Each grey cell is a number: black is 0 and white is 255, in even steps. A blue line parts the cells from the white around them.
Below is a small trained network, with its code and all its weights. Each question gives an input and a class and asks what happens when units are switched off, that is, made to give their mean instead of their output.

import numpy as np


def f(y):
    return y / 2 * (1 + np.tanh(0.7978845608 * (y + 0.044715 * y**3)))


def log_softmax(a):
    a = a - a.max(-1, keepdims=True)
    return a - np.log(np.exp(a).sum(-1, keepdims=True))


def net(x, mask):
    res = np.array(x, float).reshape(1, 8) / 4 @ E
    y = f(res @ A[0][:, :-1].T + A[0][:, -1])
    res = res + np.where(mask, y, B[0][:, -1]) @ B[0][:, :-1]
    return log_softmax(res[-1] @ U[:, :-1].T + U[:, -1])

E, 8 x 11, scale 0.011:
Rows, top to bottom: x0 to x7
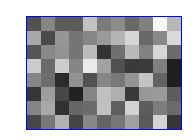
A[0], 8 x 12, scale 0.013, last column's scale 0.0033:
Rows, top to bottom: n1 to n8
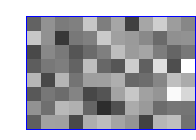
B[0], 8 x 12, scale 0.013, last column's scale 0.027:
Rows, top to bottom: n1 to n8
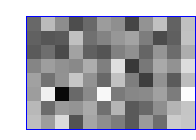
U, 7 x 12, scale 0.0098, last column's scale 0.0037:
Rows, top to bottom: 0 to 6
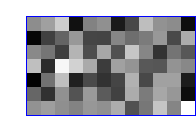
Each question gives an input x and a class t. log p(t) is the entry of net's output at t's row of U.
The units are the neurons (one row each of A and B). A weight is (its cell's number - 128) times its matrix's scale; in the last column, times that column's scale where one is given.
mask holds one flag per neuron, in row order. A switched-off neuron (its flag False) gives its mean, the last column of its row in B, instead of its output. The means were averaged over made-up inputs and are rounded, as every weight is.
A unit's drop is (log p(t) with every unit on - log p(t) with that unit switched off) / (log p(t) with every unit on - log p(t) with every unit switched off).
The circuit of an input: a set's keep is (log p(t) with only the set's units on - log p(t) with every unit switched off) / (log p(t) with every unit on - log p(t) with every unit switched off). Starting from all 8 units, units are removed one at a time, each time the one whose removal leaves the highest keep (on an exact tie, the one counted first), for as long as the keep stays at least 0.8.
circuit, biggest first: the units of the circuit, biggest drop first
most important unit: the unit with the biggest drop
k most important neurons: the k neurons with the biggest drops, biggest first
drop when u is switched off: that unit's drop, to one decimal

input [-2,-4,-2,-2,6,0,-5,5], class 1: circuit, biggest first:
(n6, n8)
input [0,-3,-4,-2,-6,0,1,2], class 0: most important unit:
n4
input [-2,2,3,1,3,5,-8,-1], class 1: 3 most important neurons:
(n6, n8, n4)
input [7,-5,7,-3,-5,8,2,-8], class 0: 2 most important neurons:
(n8, n5)
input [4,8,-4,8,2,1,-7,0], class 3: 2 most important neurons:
(n6, n5)
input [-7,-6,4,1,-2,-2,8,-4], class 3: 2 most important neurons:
(n6, n7)
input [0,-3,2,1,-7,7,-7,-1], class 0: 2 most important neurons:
(n4, n8)
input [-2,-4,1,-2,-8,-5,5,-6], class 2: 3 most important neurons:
(n4, n1, n8)
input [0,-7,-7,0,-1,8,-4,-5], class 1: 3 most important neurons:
(n6, n8, n4)
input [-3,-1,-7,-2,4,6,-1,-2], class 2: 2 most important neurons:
(n4, n1)
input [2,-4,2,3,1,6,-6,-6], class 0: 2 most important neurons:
(n4, n5)
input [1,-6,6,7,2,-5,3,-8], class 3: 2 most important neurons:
(n6, n1)
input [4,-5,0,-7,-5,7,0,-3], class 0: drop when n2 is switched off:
0.1
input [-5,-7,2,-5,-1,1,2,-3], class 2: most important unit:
n4
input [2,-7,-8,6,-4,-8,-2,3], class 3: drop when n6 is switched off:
0.2
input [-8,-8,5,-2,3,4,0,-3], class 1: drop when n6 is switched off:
0.4
